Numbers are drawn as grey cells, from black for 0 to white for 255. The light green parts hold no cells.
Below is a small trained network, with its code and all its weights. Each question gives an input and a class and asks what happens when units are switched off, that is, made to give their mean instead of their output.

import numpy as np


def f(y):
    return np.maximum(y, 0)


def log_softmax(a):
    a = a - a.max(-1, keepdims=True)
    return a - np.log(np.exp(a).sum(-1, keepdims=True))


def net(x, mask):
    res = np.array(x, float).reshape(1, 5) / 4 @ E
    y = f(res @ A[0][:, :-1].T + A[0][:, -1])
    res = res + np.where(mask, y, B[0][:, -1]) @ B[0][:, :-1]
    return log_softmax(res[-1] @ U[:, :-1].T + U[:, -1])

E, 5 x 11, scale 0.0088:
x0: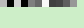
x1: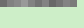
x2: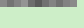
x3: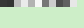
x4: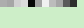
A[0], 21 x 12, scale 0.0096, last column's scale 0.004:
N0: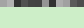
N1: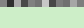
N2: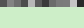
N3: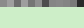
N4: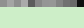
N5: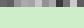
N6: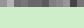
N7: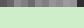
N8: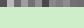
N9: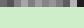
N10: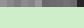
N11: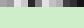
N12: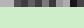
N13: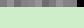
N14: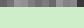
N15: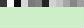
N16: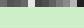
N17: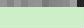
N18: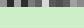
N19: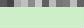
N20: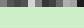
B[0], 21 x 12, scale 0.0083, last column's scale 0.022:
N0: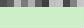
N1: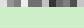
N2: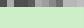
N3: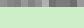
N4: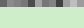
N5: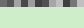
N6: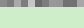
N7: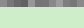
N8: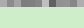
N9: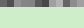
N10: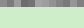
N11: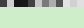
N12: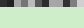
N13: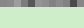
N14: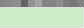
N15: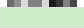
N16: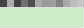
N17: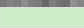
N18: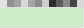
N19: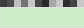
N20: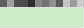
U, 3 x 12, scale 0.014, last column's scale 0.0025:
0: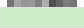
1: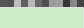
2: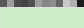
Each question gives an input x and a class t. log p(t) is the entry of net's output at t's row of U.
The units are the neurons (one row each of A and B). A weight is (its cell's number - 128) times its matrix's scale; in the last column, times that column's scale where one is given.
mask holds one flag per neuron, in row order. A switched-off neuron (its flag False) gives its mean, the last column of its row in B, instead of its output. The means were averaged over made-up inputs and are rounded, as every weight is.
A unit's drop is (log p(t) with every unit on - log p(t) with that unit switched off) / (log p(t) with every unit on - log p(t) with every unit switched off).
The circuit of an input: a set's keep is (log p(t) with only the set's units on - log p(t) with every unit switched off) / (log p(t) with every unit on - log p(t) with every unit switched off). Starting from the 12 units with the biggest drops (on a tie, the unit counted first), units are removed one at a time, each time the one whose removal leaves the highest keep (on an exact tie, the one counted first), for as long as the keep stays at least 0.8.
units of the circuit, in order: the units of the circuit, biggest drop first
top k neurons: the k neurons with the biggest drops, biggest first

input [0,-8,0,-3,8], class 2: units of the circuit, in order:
[N11]
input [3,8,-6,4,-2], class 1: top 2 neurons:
[N15 N5]
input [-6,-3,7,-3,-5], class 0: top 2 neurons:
[N15 N11]
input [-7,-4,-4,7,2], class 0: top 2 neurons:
[N15 N12]
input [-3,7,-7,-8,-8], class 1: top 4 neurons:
[N12 N0 N11 N6]
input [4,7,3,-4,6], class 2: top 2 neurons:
[N11 N15]
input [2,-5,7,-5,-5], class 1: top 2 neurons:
[N12 N11]
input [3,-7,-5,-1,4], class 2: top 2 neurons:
[N15 N11]
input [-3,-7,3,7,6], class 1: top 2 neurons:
[N19 N5]
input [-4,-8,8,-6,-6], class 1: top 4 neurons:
[N12 N0 N11 N6]
